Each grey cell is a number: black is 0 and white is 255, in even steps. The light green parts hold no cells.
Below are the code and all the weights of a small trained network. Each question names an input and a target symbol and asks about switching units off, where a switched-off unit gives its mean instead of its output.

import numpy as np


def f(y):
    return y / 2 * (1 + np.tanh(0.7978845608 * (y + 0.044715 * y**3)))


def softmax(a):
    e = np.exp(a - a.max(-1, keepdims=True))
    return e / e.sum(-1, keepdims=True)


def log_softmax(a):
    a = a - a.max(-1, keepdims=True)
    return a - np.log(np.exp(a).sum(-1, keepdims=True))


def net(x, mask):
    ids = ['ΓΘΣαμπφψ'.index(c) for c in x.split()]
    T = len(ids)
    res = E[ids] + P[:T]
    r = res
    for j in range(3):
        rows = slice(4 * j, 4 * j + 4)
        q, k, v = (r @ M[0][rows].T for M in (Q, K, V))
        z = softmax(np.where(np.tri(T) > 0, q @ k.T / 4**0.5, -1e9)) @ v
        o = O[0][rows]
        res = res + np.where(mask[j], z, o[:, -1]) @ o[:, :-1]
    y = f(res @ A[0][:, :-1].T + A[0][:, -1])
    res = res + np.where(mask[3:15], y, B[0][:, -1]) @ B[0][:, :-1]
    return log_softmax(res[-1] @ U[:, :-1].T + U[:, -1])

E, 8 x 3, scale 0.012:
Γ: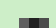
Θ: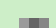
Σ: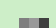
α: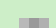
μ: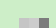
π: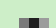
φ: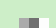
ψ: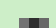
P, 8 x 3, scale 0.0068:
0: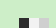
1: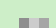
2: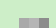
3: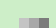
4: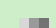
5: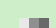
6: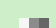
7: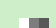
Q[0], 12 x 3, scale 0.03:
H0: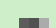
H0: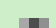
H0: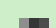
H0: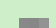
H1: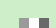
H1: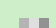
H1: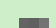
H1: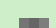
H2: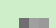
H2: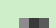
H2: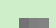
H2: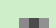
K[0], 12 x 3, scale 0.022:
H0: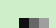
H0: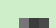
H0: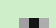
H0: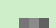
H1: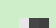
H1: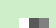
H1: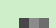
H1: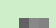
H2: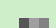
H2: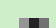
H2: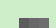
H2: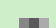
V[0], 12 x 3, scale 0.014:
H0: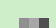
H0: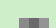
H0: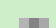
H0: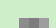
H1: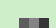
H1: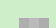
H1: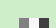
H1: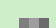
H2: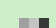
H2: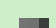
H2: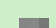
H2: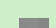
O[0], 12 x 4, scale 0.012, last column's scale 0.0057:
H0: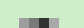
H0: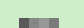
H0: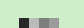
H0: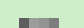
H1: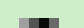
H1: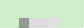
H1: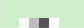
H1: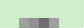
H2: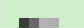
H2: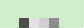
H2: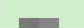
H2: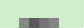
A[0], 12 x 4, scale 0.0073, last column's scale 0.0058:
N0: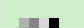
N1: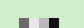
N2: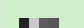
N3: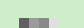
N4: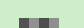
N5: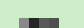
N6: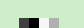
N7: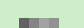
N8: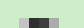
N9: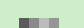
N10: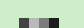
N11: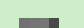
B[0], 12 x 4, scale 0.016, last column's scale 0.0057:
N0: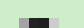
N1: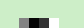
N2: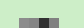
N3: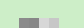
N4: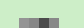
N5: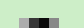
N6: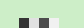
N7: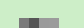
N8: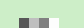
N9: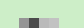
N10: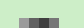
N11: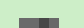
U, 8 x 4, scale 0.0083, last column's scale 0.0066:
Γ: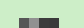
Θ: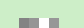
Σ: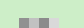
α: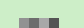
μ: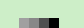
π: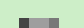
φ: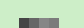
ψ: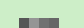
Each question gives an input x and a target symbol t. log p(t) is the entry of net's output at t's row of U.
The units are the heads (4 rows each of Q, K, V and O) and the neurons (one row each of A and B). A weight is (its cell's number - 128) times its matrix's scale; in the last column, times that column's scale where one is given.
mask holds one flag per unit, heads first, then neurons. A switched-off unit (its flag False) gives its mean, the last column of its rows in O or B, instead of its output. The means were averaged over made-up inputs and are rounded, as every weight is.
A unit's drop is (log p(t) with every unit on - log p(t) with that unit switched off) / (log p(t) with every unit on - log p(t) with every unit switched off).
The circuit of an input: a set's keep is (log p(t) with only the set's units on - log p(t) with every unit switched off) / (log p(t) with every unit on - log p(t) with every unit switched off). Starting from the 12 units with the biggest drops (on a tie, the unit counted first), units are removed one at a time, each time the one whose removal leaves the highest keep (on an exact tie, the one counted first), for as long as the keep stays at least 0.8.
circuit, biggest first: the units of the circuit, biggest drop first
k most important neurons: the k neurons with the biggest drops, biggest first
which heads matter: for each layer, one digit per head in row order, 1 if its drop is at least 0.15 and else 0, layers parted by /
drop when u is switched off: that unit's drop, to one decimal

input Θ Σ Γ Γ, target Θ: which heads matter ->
000
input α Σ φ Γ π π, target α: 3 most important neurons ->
N0, N1, N6
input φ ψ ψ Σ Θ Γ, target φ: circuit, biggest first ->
H1, N1, N0
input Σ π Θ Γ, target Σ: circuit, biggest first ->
H1, N1, N0
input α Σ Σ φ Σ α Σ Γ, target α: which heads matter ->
011
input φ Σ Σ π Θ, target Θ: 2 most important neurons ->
N1, N0
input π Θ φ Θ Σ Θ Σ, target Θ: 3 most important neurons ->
N6, N0, N1
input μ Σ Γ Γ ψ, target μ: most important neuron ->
N0
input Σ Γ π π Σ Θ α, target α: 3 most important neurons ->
N1, N0, N6
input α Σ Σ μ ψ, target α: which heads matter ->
010
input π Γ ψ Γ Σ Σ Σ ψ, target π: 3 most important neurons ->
N6, N1, N0
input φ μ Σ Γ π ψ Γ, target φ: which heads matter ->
010
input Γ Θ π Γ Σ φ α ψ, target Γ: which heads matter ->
010
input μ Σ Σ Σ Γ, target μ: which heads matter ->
011
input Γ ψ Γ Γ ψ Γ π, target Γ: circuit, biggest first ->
H1, N5
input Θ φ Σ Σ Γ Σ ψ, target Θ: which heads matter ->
000
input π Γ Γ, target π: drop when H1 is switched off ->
1.3
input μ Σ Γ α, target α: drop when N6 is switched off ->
0.1
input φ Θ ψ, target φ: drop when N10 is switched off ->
0.0
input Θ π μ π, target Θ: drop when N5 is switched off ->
0.1
